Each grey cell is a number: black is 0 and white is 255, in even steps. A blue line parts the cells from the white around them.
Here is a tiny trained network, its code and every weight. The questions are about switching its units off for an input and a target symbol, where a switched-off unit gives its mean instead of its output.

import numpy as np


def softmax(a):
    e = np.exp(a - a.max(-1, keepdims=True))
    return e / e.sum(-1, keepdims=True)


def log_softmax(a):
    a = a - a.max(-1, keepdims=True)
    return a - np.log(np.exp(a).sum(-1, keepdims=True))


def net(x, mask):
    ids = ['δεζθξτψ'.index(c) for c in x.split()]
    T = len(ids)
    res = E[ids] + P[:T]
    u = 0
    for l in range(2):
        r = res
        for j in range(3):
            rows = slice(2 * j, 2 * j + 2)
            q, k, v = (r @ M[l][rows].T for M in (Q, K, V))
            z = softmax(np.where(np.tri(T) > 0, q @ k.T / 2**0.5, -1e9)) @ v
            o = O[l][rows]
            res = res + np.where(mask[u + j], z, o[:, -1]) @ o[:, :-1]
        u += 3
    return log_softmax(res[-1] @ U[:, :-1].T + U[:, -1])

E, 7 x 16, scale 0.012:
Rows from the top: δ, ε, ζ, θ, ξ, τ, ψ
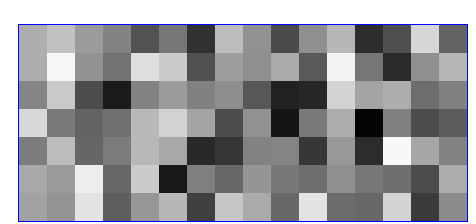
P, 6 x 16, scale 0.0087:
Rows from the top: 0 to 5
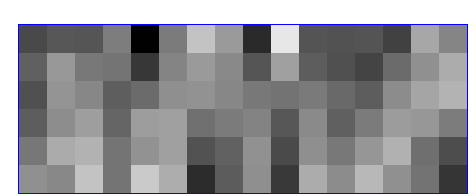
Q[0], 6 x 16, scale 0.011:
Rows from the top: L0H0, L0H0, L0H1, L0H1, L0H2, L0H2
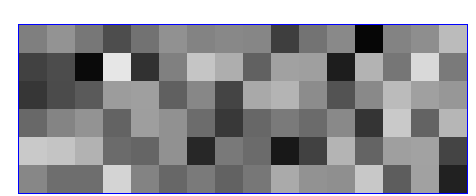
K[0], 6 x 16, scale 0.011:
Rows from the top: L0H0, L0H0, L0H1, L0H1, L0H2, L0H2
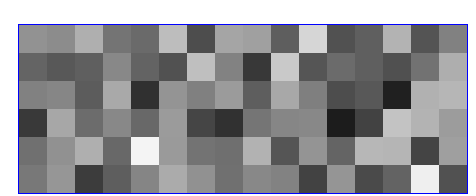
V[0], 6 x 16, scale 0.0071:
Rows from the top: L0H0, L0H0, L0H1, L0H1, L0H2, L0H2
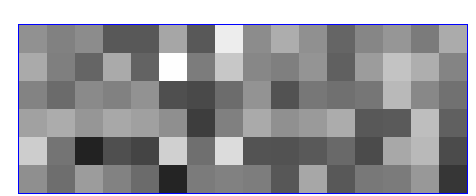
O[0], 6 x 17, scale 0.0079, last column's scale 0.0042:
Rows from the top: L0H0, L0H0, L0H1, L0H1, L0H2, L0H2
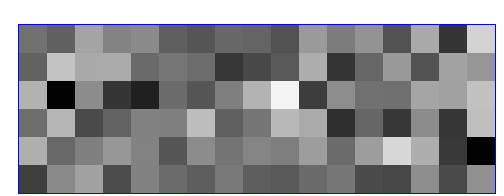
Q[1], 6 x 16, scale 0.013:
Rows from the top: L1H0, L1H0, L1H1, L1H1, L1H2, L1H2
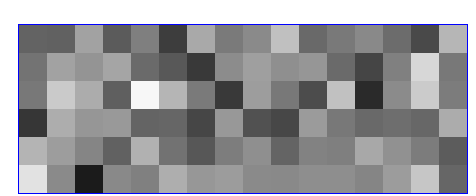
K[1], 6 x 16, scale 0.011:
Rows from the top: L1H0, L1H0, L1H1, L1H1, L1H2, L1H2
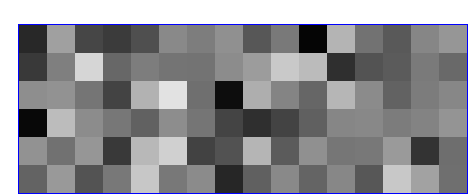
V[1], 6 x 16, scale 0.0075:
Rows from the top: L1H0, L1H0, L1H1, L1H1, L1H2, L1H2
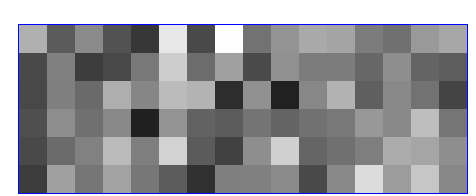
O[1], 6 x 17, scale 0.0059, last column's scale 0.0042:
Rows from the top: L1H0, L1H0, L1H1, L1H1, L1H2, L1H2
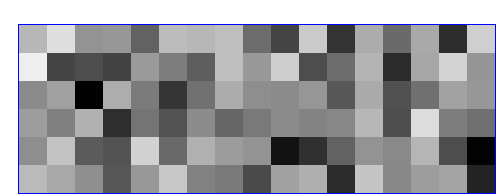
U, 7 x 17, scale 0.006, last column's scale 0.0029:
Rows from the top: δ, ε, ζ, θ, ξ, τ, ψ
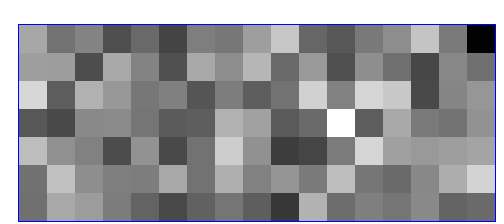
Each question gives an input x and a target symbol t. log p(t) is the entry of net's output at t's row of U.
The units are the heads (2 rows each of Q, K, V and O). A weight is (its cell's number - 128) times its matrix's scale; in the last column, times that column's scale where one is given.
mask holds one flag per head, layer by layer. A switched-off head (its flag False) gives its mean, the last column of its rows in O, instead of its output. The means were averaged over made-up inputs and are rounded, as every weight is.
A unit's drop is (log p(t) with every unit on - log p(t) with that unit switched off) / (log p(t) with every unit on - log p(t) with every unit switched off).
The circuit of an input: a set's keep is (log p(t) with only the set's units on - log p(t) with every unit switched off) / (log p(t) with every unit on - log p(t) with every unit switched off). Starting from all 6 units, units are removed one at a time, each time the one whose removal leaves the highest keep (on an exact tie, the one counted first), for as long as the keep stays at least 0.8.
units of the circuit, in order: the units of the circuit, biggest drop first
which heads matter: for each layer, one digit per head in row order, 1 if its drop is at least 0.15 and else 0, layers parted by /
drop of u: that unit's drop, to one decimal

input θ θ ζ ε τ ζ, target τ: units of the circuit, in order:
(L0H2)
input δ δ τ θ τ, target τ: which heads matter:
101 / 000
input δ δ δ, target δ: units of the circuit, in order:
(L0H1; L0H2; L1H1)
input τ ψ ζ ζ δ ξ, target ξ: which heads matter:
001 / 001
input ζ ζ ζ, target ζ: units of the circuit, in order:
(L0H2; L1H2)
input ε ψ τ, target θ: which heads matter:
001 / 100
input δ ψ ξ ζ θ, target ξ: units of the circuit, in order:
(L1H2; L0H0; L0H2)
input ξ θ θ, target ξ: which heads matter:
100 / 001
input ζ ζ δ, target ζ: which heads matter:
011 / 001
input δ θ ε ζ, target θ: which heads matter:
011 / 101
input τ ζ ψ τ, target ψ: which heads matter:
100 / 000
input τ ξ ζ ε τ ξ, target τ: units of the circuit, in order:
(L0H2; L0H0)
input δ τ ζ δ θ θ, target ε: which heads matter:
100 / 010
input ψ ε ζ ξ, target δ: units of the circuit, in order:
(L0H1)
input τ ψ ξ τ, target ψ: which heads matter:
101 / 100
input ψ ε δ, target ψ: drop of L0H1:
0.1
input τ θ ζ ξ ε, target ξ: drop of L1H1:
-0.1
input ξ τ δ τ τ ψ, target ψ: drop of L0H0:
0.6
